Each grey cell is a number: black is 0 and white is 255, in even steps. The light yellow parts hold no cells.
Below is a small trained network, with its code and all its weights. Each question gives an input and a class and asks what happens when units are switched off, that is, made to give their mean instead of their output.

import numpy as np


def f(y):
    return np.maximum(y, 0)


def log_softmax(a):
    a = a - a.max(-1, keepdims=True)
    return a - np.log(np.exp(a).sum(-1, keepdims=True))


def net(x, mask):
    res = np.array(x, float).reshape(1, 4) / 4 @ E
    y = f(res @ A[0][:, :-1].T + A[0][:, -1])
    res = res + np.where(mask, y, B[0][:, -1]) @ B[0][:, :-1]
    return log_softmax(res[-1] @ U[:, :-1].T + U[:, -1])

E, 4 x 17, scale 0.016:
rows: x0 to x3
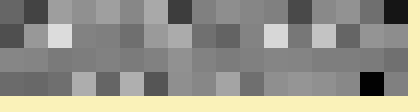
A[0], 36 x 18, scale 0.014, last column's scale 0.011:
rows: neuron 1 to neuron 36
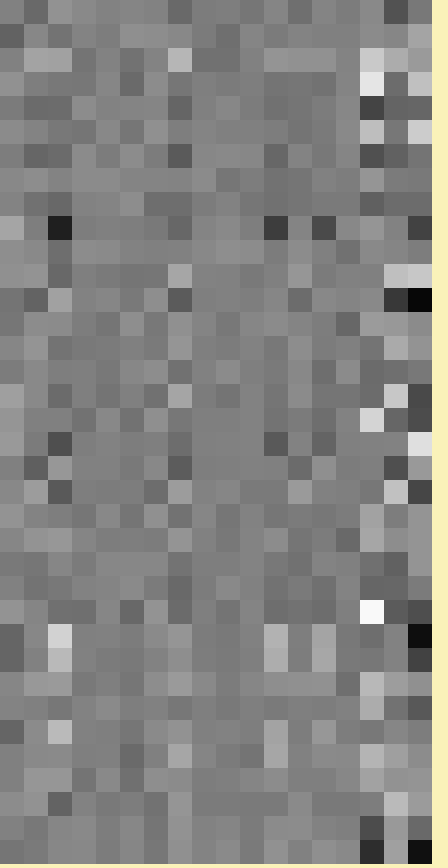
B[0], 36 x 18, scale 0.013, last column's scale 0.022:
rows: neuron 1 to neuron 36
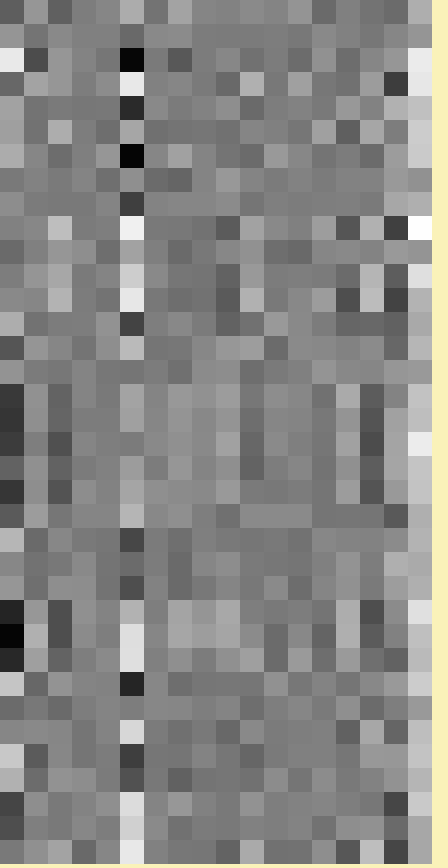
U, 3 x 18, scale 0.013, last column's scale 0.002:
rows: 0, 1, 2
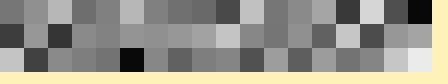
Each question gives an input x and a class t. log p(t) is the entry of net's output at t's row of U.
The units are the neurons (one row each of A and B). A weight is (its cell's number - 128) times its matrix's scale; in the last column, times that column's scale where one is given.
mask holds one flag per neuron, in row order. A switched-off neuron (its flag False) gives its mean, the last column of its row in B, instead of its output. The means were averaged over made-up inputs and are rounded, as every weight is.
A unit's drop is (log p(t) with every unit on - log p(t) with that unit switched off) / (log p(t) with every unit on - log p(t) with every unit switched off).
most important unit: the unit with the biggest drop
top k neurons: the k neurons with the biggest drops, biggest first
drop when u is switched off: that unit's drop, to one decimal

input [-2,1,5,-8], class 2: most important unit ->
neuron 3
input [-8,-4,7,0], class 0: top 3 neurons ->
neuron 12; neuron 10; neuron 26
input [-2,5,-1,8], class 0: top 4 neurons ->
neuron 36; neuron 19; neuron 26; neuron 31
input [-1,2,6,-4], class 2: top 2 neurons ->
neuron 10; neuron 3
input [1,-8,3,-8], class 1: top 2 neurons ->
neuron 26; neuron 19
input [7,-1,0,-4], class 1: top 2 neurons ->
neuron 10; neuron 26
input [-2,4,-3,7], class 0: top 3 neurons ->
neuron 36; neuron 19; neuron 26
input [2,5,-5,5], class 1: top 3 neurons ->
neuron 10; neuron 27; neuron 12
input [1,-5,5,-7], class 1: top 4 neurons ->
neuron 26; neuron 18; neuron 19; neuron 12
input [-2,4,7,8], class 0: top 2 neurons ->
neuron 36; neuron 19
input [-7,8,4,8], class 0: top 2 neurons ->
neuron 36; neuron 12
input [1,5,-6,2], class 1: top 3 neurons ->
neuron 10; neuron 27; neuron 12
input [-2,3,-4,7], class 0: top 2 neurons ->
neuron 36; neuron 19
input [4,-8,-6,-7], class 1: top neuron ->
neuron 26
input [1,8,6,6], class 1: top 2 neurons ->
neuron 27; neuron 10
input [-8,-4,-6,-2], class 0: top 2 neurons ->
neuron 10; neuron 12
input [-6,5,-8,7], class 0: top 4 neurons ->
neuron 36; neuron 12; neuron 19; neuron 26
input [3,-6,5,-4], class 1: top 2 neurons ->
neuron 26; neuron 19
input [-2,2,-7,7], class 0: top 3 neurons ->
neuron 36; neuron 19; neuron 26
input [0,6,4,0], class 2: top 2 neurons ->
neuron 10; neuron 4
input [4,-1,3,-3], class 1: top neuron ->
neuron 10
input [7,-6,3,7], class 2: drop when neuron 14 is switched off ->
0.0
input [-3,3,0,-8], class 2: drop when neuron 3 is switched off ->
0.5
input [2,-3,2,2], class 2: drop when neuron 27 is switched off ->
0.1
